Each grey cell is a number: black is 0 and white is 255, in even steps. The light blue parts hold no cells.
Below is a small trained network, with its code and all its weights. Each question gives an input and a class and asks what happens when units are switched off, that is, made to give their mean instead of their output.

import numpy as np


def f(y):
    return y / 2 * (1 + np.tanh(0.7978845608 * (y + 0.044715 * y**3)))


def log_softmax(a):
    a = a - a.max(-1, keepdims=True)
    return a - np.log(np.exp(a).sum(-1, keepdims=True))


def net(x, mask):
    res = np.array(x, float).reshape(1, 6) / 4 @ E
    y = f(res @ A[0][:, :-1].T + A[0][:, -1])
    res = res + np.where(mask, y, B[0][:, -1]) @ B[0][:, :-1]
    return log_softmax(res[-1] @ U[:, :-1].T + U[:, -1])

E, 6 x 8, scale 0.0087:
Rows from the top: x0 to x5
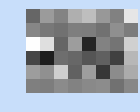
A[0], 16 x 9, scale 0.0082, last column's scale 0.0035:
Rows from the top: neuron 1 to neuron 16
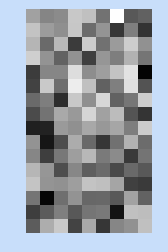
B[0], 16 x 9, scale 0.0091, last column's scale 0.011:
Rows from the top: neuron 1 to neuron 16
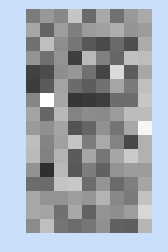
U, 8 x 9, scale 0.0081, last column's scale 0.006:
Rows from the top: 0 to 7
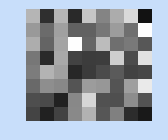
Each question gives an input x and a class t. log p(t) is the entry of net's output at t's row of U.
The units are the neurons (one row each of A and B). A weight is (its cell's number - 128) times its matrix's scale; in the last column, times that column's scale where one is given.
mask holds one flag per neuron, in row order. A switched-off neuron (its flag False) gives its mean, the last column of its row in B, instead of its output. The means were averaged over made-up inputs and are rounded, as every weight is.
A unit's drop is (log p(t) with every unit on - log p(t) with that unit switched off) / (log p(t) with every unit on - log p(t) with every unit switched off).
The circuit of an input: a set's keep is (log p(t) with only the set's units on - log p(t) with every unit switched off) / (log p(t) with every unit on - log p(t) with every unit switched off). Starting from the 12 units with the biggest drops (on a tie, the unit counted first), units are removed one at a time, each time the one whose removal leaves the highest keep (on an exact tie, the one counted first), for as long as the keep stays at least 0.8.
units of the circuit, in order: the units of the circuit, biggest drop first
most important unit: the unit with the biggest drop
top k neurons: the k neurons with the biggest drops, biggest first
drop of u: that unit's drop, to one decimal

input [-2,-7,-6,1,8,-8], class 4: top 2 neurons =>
[neuron 16; neuron 3]
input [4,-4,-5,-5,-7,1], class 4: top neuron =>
[neuron 7]
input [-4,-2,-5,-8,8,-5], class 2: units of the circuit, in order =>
[neuron 1; neuron 13]
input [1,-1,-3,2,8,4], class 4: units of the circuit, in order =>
[neuron 3; neuron 16]
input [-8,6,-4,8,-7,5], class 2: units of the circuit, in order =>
[neuron 14; neuron 10]
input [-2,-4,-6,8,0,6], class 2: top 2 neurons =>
[neuron 15; neuron 10]
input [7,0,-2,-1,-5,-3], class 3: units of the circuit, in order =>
[neuron 5; neuron 6]
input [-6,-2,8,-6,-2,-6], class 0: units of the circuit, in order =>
[neuron 4; neuron 12]
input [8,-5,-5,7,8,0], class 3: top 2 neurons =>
[neuron 5; neuron 6]
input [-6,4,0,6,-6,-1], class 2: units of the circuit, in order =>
[neuron 10; neuron 14]
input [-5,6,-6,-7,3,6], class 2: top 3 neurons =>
[neuron 1; neuron 13; neuron 4]
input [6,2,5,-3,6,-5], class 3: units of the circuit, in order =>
[neuron 6; neuron 5]
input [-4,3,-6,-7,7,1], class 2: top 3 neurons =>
[neuron 1; neuron 13; neuron 7]
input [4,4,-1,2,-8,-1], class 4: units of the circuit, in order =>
[neuron 7]
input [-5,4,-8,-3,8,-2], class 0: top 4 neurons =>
[neuron 11; neuron 8; neuron 7; neuron 9]
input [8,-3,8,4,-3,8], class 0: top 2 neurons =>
[neuron 4; neuron 2]
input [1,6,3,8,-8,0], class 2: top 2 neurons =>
[neuron 10; neuron 14]
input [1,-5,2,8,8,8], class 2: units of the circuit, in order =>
[neuron 10; neuron 15]
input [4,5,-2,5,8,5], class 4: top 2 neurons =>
[neuron 3; neuron 16]
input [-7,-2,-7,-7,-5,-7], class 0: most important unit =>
neuron 11
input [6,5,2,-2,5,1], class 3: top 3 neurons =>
[neuron 6; neuron 5; neuron 7]
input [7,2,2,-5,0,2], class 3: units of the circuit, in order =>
[neuron 6; neuron 5]
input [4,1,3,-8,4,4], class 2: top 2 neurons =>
[neuron 1; neuron 13]
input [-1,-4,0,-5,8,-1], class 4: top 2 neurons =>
[neuron 3; neuron 16]
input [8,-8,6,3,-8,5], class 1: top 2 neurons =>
[neuron 7; neuron 2]
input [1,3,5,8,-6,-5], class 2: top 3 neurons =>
[neuron 10; neuron 14; neuron 15]
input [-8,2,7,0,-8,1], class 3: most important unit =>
neuron 12
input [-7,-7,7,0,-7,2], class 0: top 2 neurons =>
[neuron 4; neuron 12]
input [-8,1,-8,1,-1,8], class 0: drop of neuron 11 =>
0.2
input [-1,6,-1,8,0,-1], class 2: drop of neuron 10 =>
0.1
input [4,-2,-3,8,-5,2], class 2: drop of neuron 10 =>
0.4
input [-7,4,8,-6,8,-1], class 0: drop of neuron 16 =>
0.0
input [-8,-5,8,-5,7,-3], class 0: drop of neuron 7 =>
0.1
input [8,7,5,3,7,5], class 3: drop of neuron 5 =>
0.3
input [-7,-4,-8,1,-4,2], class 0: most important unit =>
neuron 11
